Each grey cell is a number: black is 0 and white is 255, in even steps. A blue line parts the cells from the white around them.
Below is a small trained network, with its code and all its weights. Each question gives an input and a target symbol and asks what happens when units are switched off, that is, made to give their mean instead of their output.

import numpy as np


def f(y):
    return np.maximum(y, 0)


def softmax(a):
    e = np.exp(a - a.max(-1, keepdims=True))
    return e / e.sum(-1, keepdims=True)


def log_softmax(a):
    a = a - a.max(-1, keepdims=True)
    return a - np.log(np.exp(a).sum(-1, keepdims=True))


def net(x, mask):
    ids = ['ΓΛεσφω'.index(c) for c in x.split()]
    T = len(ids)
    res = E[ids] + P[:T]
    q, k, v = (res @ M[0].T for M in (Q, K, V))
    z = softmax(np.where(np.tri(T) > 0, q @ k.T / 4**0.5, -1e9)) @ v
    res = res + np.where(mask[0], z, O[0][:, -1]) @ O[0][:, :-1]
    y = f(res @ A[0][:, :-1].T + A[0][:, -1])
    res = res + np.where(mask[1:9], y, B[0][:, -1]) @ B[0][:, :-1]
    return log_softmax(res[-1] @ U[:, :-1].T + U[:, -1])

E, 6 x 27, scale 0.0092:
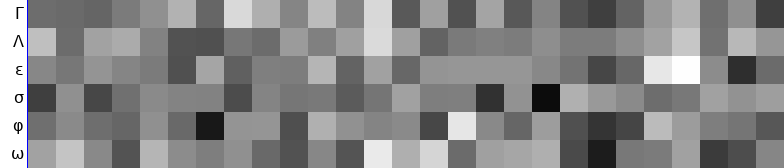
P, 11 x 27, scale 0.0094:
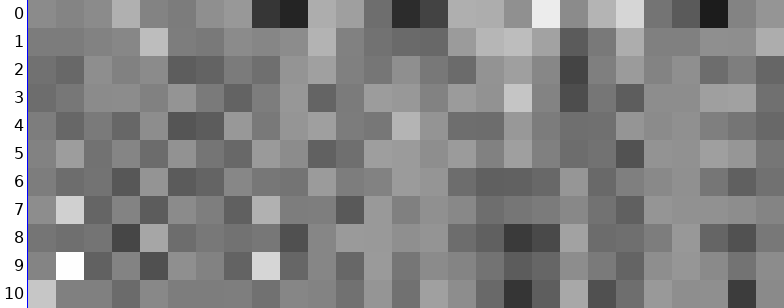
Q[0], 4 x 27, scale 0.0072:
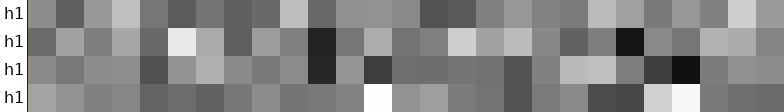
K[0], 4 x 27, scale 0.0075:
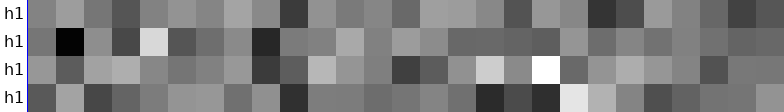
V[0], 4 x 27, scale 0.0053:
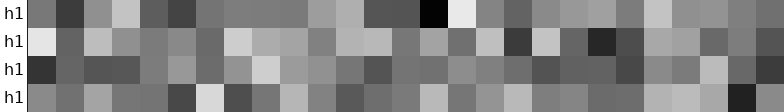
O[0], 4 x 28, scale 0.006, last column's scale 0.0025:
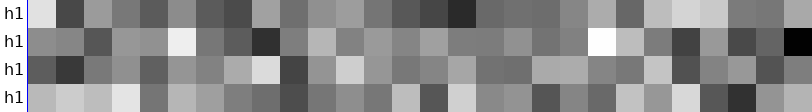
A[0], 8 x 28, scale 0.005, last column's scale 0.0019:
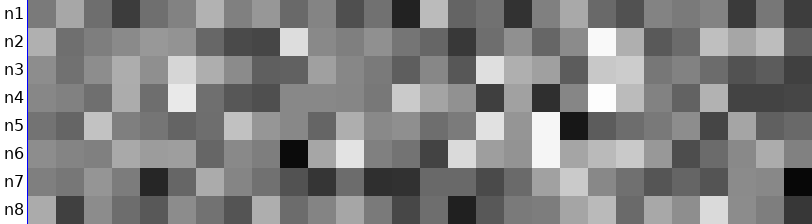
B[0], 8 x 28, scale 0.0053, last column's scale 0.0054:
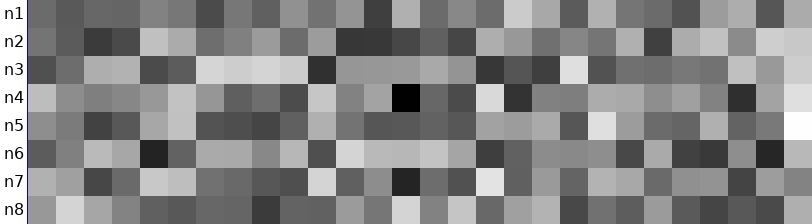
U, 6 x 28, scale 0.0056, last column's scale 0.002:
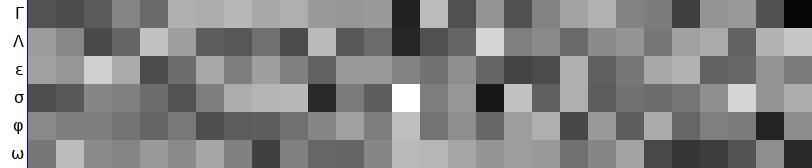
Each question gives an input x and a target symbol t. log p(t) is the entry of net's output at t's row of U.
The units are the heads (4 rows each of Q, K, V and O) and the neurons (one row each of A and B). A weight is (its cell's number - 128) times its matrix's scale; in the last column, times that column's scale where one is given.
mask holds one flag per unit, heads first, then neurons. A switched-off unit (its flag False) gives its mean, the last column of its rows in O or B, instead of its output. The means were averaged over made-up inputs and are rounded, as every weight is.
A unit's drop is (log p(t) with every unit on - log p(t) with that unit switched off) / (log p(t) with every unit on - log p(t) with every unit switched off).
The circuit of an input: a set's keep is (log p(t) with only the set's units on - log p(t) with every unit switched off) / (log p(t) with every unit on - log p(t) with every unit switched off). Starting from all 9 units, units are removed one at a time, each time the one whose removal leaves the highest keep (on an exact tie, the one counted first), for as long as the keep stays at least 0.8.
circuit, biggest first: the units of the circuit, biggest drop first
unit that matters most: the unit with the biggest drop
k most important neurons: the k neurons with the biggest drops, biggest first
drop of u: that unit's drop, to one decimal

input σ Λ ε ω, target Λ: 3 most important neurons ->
n5; n6; n3
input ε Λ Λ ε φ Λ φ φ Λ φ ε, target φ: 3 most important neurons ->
n8; n1; n2
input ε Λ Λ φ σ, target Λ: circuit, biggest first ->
h1; n4
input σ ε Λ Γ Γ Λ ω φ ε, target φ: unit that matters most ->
n1
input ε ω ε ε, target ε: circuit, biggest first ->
h1; n3; n5
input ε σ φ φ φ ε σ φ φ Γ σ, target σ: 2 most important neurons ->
n4; n5
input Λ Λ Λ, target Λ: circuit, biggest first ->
h1; n2
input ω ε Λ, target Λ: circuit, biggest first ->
n2; h1
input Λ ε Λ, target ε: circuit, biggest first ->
h1; n3
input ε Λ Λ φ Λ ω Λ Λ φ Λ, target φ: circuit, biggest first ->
h1; n8
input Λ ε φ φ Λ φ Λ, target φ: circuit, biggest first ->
n8; h1
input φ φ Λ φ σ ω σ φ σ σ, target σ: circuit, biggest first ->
h1; n4
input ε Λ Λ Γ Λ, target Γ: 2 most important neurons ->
n6; n4
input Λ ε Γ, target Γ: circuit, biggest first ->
h1; n3
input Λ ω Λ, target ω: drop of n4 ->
-0.1
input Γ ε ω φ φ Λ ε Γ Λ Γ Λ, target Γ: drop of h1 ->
1.3
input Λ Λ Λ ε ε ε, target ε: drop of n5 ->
0.2
